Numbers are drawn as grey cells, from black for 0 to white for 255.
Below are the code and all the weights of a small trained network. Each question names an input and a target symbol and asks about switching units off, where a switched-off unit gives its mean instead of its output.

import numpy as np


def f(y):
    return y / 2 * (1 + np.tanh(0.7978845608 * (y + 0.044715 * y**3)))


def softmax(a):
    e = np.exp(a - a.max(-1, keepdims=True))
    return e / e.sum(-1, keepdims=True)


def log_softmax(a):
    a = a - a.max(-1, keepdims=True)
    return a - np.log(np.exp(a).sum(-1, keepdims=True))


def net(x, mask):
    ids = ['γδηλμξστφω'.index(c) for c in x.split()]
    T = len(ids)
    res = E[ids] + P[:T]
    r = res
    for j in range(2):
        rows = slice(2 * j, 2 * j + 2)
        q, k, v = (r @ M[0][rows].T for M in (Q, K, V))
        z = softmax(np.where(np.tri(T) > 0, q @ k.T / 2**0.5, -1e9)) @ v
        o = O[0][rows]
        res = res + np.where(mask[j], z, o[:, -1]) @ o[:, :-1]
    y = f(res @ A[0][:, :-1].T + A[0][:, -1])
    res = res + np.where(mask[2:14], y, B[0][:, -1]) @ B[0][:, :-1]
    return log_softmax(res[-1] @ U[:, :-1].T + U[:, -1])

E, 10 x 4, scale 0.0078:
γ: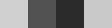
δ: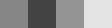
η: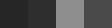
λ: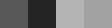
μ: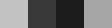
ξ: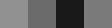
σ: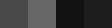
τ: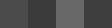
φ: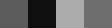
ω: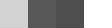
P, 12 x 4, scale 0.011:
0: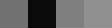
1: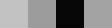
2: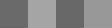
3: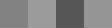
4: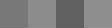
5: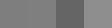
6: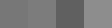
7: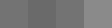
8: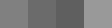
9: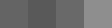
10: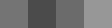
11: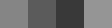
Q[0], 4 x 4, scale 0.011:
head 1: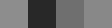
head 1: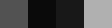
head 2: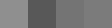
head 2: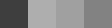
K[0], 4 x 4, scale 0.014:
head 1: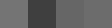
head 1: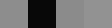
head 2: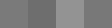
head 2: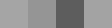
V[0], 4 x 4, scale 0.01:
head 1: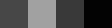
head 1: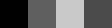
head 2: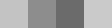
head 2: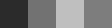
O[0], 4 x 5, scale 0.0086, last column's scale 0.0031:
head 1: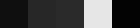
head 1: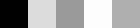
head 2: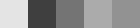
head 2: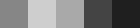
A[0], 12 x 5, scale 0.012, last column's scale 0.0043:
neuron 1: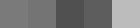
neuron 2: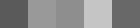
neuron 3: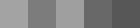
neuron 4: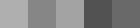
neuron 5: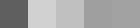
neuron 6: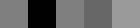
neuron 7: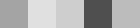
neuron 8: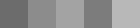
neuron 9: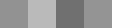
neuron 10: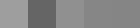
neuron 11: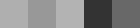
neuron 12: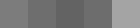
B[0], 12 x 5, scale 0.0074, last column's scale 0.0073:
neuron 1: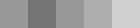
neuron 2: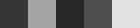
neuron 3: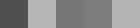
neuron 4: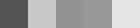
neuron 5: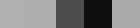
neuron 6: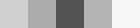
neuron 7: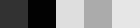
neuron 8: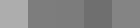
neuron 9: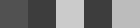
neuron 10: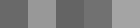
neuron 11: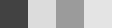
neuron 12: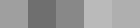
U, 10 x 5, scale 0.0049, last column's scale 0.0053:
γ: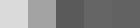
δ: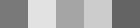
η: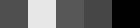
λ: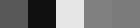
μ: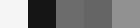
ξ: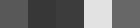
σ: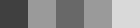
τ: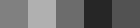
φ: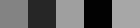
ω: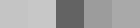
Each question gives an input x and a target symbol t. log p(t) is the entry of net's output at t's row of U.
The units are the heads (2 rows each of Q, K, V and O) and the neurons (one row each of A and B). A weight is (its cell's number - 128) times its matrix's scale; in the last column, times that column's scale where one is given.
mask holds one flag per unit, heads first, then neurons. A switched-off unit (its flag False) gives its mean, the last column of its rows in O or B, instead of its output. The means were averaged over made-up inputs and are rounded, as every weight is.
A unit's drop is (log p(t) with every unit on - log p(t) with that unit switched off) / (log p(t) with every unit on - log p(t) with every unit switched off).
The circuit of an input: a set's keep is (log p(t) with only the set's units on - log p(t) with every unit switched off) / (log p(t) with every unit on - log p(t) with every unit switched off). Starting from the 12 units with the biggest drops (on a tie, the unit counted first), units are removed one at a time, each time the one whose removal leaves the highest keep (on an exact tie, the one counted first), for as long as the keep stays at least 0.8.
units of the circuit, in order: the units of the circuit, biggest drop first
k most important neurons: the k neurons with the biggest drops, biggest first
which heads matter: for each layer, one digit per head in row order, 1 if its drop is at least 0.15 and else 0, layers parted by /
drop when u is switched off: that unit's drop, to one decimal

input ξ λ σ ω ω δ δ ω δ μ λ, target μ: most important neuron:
neuron 11
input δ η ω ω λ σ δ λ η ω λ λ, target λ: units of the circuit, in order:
head 1; neuron 7; neuron 6; head 2
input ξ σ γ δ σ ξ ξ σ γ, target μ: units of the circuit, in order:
neuron 11; head 1; neuron 4
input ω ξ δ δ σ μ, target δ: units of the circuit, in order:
head 1; neuron 11; neuron 4
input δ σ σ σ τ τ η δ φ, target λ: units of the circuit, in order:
head 1; neuron 7; head 2
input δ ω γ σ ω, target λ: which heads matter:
10
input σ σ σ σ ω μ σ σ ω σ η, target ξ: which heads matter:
10
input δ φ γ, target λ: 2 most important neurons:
neuron 7; neuron 9
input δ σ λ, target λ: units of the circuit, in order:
head 1; neuron 7
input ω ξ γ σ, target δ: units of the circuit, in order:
head 1; neuron 11; neuron 4
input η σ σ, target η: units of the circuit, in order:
head 1; neuron 5; neuron 2; neuron 7
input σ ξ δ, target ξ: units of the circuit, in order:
head 1; head 2
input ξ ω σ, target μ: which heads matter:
11
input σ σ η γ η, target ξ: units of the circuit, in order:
head 1
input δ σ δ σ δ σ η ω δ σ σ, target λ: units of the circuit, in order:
head 1; neuron 7; neuron 6; neuron 2
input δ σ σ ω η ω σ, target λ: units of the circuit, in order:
head 1; neuron 7; neuron 6
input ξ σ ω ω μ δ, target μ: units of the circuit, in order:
neuron 11; head 1; head 2
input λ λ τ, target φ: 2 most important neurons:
neuron 5; neuron 11
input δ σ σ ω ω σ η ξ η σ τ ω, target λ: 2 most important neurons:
neuron 7; neuron 9
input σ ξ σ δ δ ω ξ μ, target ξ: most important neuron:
neuron 5
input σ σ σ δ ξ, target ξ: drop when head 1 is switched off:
1.2
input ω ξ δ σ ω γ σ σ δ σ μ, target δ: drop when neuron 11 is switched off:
0.7
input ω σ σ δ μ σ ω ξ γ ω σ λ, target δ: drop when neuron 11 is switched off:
0.7
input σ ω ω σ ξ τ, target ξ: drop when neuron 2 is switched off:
0.0
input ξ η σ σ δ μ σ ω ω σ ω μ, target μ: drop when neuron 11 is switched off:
0.3
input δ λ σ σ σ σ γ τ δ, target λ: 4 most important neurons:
neuron 7; neuron 6; neuron 2; neuron 9
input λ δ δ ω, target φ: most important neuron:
neuron 9
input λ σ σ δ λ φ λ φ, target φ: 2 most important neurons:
neuron 5; neuron 11
